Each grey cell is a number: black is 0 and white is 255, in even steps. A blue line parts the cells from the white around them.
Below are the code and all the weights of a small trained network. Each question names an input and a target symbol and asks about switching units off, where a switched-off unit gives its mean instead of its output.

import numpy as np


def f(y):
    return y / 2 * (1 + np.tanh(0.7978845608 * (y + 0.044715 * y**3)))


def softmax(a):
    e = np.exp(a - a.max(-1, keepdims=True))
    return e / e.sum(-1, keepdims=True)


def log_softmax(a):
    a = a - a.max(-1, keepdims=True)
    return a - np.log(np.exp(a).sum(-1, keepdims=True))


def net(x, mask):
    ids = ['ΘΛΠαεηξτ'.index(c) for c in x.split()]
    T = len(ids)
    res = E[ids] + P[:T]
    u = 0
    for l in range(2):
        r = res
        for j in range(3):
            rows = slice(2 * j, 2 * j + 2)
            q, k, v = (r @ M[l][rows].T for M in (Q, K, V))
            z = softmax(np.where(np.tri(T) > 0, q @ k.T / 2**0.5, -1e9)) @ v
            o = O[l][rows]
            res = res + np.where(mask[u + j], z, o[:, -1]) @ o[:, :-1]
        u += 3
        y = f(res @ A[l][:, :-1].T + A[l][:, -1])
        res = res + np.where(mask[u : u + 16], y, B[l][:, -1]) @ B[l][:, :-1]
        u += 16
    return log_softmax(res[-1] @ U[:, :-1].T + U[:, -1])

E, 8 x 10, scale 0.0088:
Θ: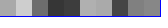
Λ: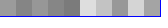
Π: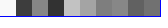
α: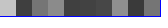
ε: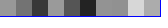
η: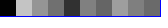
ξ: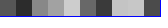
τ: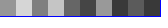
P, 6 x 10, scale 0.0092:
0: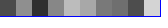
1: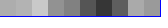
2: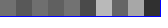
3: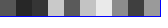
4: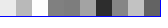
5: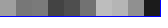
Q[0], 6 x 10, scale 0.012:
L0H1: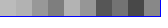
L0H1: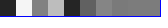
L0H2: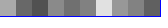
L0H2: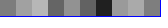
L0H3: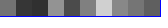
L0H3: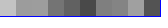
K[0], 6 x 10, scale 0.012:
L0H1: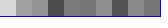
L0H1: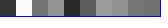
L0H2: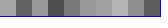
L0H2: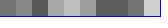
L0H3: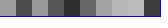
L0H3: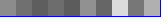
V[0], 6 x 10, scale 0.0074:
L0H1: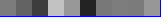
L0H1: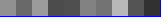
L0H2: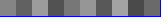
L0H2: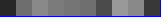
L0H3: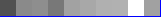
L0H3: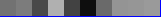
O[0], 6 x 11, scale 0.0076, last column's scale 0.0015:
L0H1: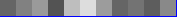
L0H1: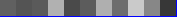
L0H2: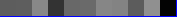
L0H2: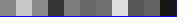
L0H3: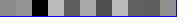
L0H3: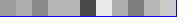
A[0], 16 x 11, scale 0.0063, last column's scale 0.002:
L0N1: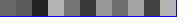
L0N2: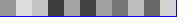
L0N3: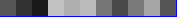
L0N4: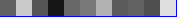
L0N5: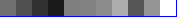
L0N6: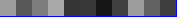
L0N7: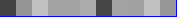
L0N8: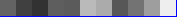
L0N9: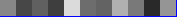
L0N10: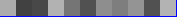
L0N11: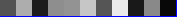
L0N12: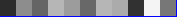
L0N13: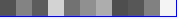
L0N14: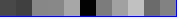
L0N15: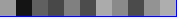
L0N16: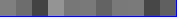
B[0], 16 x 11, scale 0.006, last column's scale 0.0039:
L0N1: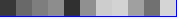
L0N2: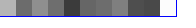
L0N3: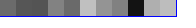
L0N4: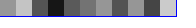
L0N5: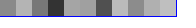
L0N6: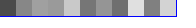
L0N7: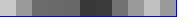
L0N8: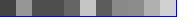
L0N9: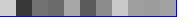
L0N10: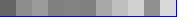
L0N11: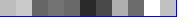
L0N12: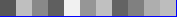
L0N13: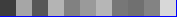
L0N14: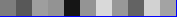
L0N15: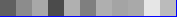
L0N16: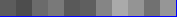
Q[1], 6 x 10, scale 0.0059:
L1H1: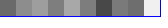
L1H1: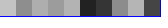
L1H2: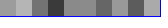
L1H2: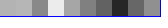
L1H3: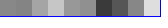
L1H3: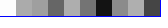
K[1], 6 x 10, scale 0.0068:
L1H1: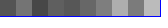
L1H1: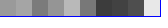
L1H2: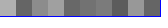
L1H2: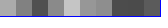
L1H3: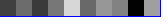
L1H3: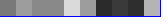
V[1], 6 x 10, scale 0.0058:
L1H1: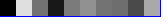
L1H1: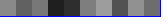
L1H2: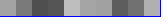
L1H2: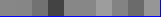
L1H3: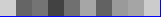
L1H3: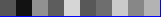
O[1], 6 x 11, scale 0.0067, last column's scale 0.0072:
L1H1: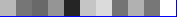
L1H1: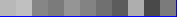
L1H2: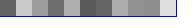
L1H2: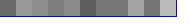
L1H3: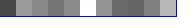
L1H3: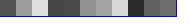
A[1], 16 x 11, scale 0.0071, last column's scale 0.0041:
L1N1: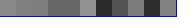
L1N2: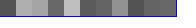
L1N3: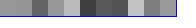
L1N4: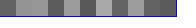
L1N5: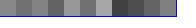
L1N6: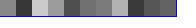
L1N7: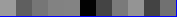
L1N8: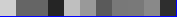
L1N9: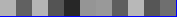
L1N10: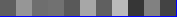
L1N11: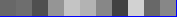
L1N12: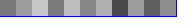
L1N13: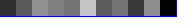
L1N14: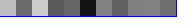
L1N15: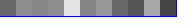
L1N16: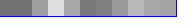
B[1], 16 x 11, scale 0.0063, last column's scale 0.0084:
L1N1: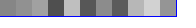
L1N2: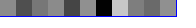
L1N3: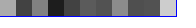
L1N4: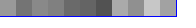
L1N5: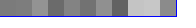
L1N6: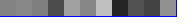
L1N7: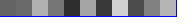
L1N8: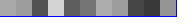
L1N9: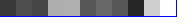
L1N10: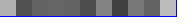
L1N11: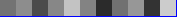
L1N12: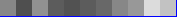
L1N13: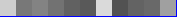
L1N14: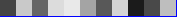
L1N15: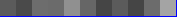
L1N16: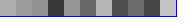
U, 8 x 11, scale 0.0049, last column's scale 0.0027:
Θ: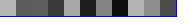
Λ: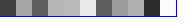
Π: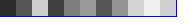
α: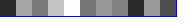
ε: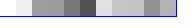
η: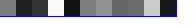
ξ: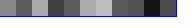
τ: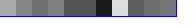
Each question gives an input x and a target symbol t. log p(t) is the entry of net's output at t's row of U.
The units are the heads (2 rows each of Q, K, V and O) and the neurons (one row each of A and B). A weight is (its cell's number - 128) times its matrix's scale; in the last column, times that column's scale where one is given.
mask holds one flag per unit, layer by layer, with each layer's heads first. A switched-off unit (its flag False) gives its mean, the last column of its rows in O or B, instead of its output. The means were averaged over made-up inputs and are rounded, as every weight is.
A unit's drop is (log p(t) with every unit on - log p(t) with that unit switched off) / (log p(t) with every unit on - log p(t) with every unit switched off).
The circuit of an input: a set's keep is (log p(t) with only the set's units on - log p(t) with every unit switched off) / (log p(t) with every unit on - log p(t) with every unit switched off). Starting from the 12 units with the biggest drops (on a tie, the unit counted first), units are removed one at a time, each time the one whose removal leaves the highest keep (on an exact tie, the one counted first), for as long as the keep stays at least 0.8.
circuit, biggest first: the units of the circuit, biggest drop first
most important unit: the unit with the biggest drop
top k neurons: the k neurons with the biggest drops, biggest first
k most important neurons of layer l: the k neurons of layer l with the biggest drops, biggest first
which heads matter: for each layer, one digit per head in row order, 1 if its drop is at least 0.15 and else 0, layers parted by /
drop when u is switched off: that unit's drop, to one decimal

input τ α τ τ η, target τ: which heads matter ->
001 / 001
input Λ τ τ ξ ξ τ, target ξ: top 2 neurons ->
[L0N6; L1N6]
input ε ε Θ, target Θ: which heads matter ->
100 / 001
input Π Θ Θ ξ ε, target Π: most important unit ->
L1H3
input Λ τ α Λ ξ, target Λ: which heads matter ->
001 / 001
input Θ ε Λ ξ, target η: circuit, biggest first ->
[L0H3; L0N3; L1N10]
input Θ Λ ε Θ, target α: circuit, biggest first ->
[L0H3; L1H1; L0N12]
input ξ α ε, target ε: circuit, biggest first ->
[L0H3; L1N9]
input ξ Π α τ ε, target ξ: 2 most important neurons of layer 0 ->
[L0N9; L0N11]
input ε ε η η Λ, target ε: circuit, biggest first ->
[L0H3; L0H1; L1N16]
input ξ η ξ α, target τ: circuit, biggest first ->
[L0H2; L0N11; L1H3]
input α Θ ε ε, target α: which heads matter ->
001 / 000
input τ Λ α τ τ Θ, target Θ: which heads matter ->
000 / 011
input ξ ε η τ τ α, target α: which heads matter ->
001 / 010
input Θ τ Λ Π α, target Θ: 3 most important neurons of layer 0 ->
[L0N6; L0N1; L0N10]
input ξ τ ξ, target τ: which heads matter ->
110 / 001
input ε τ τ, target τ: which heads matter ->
000 / 001
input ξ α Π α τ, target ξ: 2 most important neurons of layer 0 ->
[L0N11; L0N9]
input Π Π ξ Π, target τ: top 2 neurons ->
[L0N11; L1N2]
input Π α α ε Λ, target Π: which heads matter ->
001 / 001
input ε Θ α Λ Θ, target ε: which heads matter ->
111 / 010
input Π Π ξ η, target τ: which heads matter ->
010 / 101
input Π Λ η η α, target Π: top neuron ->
[L0N6]
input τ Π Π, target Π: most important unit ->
L0H1
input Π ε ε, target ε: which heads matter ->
001 / 000
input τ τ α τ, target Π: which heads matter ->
001 / 000
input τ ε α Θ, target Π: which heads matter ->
001 / 000
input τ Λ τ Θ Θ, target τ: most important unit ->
L1H3
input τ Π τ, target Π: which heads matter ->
101 / 100
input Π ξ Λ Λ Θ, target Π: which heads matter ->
001 / 001
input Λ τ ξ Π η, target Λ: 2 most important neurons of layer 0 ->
[L0N6; L0N11]
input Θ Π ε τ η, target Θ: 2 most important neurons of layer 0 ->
[L0N1; L0N6]
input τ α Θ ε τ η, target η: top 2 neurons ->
[L0N14; L0N1]
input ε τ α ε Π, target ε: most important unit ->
L0H1
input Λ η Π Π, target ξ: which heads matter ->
000 / 001
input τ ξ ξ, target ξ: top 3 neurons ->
[L1N6; L0N14; L0N1]
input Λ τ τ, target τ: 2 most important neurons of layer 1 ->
[L1N7; L1N3]
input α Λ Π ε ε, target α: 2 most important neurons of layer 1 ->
[L1N14; L1N9]
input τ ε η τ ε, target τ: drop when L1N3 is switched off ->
0.2
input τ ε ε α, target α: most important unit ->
L0H3
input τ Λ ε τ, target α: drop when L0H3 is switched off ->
0.4
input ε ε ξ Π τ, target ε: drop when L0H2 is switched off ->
0.1
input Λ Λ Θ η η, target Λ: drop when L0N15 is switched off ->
0.0
